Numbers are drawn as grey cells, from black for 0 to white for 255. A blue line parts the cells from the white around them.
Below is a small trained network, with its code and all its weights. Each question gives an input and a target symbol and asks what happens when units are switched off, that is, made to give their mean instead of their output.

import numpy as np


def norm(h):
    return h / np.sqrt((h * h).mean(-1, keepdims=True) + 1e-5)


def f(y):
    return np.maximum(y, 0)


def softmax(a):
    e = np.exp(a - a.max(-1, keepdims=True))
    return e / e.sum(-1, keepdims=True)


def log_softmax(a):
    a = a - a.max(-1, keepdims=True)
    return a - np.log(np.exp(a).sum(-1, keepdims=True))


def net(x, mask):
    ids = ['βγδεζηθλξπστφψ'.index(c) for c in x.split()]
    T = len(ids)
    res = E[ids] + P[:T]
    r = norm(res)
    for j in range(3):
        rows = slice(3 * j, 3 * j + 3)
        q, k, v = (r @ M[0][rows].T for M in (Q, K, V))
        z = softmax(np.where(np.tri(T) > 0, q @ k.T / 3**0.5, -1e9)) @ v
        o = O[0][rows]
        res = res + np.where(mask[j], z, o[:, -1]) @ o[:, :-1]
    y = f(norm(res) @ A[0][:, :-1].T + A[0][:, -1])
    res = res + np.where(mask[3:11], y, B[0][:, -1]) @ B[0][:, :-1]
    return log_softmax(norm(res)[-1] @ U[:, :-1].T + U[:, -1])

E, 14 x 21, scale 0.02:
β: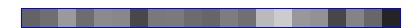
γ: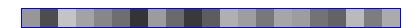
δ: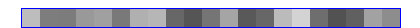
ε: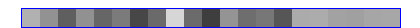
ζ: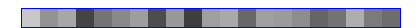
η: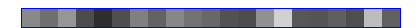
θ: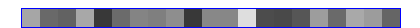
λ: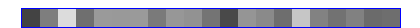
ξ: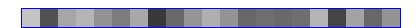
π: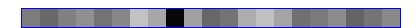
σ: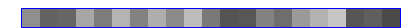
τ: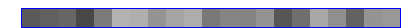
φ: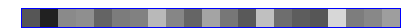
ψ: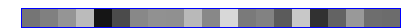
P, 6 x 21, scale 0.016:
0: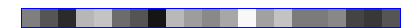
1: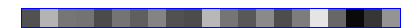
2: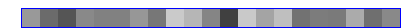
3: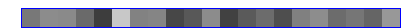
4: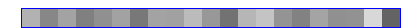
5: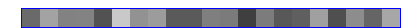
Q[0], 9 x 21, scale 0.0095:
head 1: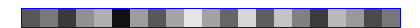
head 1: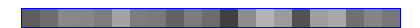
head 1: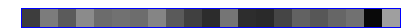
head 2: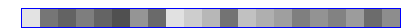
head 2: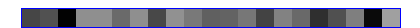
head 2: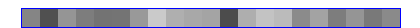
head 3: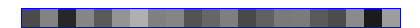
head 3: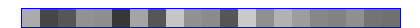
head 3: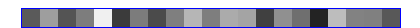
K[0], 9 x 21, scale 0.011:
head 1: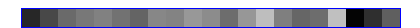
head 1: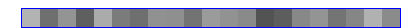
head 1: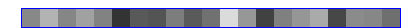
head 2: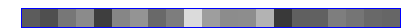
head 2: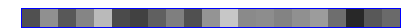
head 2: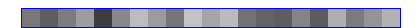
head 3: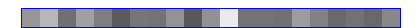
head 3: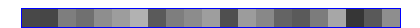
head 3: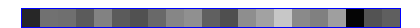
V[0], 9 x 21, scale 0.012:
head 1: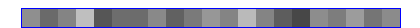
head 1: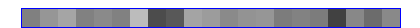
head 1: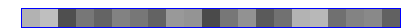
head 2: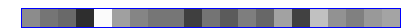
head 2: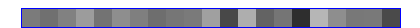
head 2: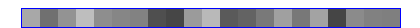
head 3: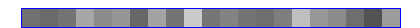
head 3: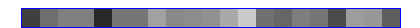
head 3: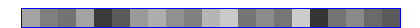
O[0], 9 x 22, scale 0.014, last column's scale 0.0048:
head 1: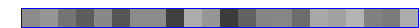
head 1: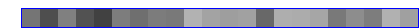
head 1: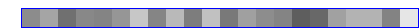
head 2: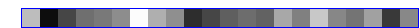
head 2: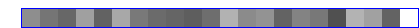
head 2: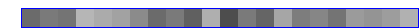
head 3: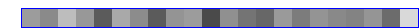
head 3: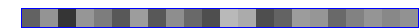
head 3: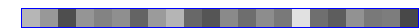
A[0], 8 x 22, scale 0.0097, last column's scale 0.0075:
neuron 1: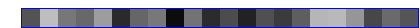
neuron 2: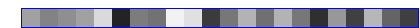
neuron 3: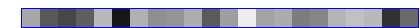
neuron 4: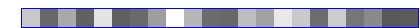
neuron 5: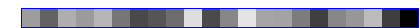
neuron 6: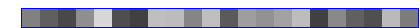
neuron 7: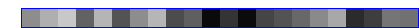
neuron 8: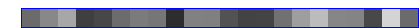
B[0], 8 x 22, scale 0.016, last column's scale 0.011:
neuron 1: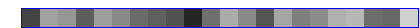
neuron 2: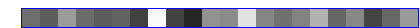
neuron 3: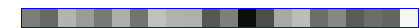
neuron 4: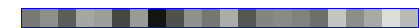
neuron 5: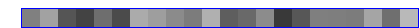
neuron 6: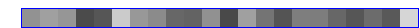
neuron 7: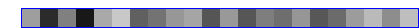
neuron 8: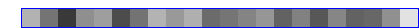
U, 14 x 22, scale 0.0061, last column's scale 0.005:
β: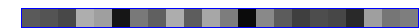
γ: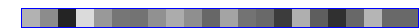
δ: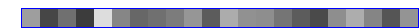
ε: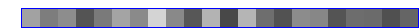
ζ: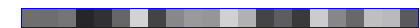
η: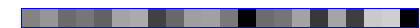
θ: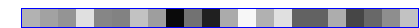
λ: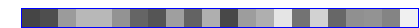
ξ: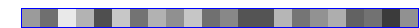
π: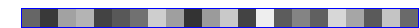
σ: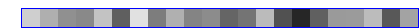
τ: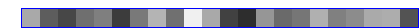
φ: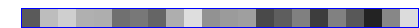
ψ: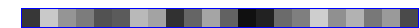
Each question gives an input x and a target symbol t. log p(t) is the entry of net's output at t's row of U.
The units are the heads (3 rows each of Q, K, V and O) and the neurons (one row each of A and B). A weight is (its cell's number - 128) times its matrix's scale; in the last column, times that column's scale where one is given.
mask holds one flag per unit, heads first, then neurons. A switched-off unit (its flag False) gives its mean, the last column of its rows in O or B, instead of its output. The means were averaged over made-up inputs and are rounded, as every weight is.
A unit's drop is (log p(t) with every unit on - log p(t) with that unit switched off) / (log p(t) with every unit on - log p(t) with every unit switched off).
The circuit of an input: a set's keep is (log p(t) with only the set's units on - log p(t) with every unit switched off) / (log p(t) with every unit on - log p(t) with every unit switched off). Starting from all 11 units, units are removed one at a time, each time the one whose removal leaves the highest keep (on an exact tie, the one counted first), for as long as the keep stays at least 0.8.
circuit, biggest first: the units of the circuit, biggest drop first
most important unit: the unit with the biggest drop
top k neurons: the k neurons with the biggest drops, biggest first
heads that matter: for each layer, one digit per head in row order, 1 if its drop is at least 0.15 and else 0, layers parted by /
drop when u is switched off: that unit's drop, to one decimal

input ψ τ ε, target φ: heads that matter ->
010
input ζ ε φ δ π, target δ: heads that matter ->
100
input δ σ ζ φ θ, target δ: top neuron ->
[neuron 7]
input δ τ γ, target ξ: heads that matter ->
011
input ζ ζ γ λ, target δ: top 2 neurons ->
[neuron 7; neuron 1]
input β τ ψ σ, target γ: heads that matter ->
001
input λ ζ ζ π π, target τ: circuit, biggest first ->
[head 1; neuron 8]
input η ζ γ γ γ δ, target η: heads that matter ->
011
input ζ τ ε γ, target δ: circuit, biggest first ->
[head 1; neuron 7]
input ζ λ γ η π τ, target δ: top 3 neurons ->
[neuron 7; neuron 1; neuron 8]
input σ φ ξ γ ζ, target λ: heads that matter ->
010
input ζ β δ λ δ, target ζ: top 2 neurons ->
[neuron 3; neuron 5]
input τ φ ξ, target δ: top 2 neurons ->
[neuron 7; neuron 1]
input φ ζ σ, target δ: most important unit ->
head 1
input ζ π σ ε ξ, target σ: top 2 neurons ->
[neuron 5; neuron 3]
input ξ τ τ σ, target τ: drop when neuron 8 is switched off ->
0.2
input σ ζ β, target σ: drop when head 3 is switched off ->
0.1
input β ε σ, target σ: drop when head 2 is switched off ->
0.1
